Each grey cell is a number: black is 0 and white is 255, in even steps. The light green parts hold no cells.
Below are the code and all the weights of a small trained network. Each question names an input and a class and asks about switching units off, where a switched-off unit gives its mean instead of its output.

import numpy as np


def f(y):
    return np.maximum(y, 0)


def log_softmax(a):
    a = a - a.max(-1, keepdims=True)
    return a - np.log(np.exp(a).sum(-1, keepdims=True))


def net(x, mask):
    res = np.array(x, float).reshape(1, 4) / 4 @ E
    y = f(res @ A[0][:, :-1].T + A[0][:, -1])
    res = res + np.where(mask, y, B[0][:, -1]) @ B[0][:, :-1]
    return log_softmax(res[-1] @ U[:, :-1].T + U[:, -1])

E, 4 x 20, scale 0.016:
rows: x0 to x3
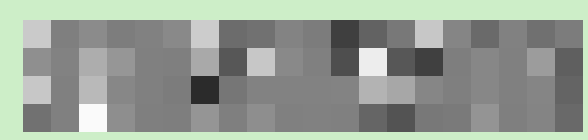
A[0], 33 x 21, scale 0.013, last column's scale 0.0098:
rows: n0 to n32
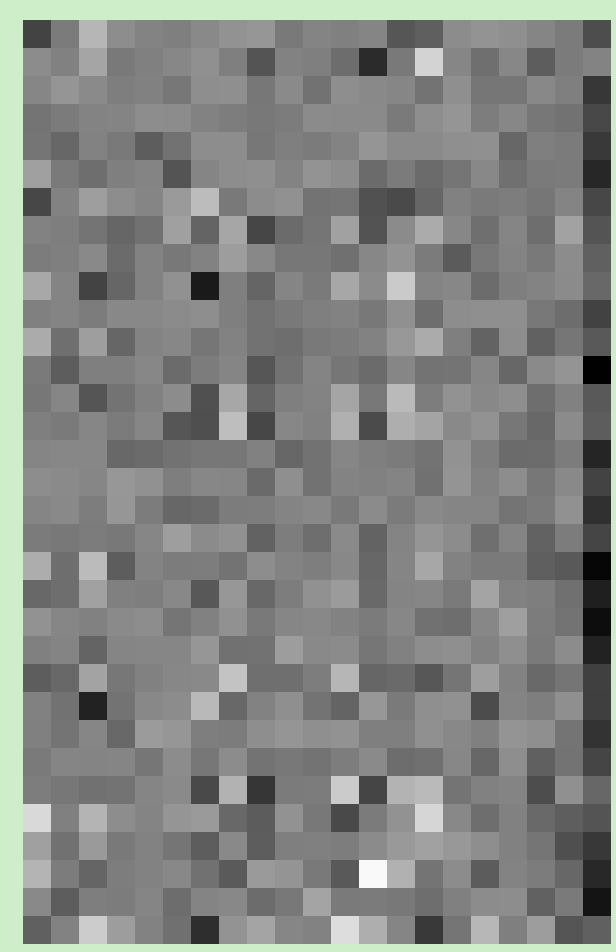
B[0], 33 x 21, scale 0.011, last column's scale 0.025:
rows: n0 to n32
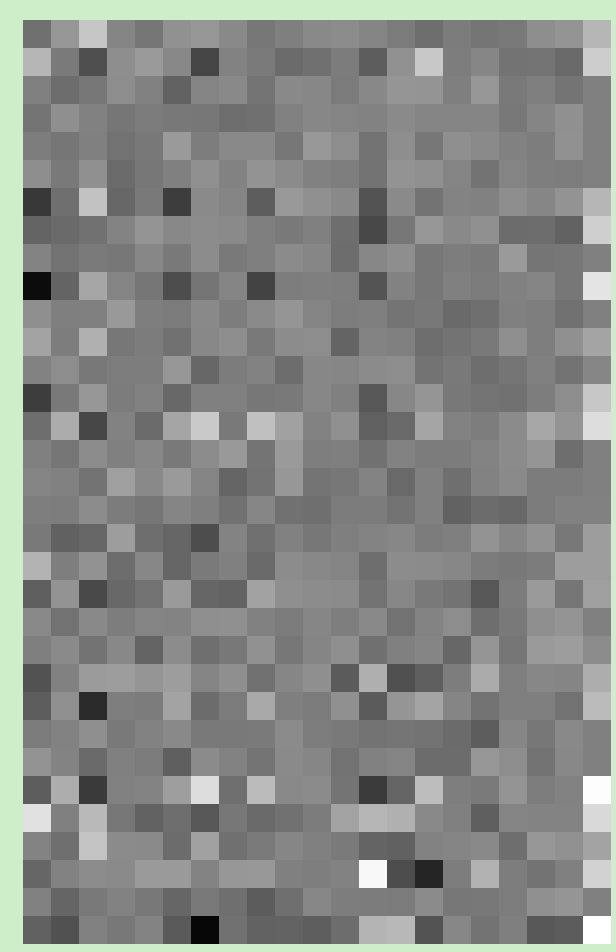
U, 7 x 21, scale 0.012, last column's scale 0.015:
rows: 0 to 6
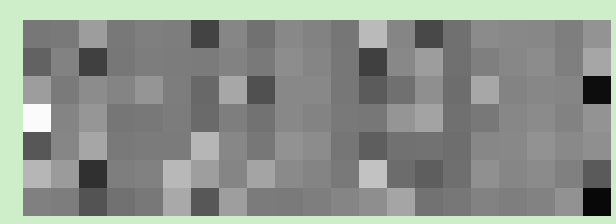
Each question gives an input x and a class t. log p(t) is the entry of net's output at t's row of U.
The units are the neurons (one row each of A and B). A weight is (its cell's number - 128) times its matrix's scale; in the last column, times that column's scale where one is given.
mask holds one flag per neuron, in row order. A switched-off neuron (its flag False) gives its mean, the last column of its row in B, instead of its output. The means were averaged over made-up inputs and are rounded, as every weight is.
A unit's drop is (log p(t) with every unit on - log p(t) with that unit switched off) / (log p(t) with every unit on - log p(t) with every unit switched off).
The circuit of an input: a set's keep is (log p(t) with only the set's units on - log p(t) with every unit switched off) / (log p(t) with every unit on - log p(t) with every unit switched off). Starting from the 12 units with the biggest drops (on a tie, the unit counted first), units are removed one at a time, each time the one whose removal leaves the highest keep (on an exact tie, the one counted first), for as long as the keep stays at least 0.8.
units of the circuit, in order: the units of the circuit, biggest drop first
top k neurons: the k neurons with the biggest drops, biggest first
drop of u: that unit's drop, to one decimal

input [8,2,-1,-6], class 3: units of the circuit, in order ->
(n28)
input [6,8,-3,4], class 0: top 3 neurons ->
(n27, n28, n14)
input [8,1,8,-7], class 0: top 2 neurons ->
(n30, n9)
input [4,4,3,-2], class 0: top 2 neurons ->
(n27, n30)
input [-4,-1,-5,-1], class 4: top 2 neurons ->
(n1, n32)
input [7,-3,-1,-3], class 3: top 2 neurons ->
(n28, n9)
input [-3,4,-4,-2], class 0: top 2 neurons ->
(n27, n14)
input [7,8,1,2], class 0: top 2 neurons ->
(n30, n27)
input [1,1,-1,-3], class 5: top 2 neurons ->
(n9, n32)
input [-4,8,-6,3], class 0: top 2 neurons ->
(n27, n32)
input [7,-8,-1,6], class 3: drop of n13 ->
0.1
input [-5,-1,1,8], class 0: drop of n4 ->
0.0
